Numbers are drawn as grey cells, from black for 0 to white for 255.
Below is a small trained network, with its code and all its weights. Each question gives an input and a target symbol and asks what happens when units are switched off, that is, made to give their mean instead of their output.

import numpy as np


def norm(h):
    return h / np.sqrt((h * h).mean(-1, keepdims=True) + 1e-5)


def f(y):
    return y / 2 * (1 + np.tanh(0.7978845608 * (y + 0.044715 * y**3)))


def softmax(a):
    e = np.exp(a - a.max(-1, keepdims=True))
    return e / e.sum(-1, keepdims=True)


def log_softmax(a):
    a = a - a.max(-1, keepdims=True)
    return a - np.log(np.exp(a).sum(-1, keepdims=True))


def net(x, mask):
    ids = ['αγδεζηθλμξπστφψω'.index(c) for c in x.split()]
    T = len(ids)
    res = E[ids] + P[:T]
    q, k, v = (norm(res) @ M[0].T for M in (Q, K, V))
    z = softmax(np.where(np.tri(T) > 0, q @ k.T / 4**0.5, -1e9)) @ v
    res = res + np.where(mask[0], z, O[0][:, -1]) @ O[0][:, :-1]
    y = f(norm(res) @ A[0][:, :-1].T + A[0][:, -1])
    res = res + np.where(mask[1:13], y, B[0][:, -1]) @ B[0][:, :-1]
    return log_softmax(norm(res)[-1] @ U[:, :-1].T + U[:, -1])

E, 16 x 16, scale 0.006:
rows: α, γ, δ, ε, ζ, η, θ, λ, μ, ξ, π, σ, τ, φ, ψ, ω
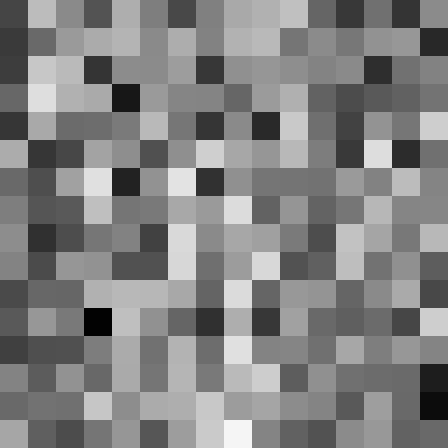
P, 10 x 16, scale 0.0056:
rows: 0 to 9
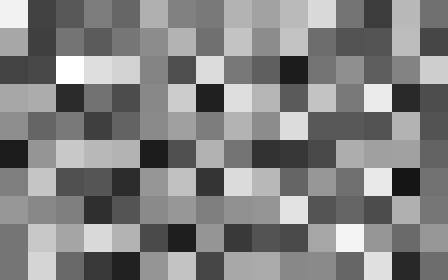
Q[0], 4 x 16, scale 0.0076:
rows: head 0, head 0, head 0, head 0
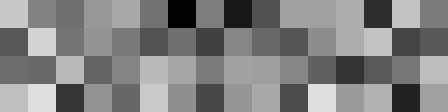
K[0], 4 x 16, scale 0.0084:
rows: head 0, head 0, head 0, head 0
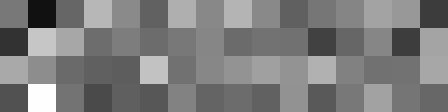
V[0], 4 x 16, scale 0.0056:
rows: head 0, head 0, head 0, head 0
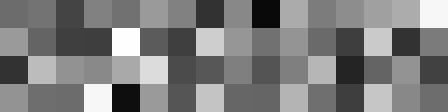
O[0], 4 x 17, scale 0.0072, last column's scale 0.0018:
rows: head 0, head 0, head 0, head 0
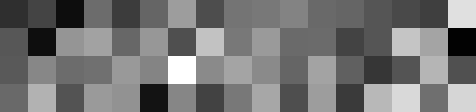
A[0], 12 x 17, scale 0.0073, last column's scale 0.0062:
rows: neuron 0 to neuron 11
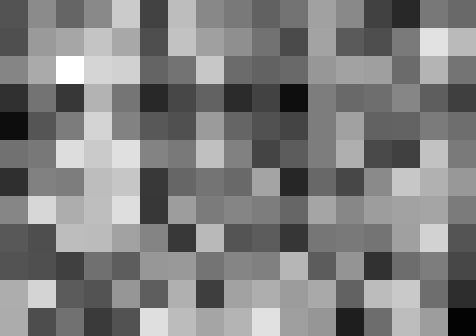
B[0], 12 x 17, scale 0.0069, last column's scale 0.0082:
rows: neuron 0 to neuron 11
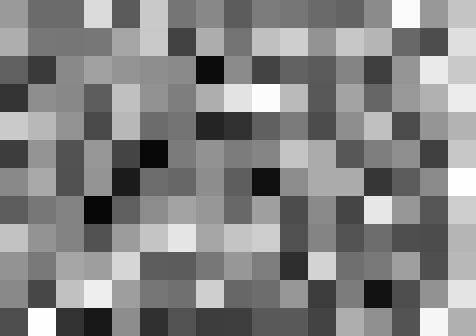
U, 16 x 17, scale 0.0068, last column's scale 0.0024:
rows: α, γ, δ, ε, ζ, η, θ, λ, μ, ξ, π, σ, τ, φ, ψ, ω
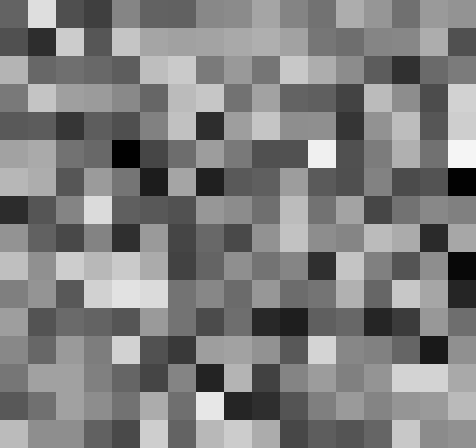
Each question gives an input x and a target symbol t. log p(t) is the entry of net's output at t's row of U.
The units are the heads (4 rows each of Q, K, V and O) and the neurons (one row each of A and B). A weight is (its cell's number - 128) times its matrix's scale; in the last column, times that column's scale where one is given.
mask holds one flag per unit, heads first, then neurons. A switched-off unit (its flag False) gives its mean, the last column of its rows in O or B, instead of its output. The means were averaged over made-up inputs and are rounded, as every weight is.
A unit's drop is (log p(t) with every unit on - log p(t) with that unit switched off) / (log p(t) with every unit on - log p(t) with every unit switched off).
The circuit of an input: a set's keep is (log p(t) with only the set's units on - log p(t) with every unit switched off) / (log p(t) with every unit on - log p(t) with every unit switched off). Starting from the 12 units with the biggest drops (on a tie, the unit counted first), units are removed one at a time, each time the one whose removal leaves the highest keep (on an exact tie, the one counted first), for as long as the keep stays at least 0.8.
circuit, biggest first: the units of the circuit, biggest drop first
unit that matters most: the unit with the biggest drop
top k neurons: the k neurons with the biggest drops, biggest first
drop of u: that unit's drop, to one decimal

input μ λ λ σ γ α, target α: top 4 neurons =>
neuron 3; neuron 6; neuron 4; neuron 10
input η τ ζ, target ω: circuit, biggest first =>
head 0; neuron 8
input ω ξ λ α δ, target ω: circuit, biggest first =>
head 0; neuron 8
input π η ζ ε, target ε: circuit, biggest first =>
head 0; neuron 7; neuron 10
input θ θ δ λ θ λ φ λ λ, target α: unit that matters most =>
neuron 3
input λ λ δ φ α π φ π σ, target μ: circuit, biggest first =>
head 0; neuron 1; neuron 5; neuron 0
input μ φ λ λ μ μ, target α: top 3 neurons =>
neuron 3; neuron 6; neuron 4
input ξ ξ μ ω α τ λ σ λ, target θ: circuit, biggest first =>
neuron 5; neuron 4
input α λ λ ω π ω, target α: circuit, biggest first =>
neuron 3; neuron 4; neuron 10
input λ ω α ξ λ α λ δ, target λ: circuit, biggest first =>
head 0; neuron 10
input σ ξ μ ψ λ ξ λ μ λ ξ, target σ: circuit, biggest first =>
head 0; neuron 3
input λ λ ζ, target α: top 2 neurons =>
neuron 3; neuron 6
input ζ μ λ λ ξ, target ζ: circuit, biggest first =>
head 0; neuron 6
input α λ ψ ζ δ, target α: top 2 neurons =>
neuron 11; neuron 1
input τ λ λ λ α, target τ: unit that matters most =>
neuron 9
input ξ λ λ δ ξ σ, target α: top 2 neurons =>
neuron 3; neuron 6
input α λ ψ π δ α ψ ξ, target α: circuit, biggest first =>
neuron 11; head 0; neuron 1
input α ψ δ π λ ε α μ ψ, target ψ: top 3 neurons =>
neuron 7; neuron 10; neuron 2
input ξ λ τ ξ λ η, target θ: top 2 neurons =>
neuron 5; neuron 4
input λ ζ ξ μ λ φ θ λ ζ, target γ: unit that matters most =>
head 0
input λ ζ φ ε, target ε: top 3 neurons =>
neuron 7; neuron 10; neuron 6
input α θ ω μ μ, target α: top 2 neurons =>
neuron 11; neuron 1
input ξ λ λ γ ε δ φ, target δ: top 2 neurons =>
neuron 3; neuron 7
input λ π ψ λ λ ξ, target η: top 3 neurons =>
neuron 6; neuron 7; neuron 5
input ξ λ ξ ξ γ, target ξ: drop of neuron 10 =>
0.1
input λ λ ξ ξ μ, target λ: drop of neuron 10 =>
0.3
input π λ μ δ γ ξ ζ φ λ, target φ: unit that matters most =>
neuron 2
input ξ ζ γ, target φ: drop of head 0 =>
0.8
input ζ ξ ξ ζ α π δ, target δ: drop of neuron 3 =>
0.1
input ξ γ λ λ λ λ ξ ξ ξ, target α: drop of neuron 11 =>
0.0
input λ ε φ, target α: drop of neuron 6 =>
0.3
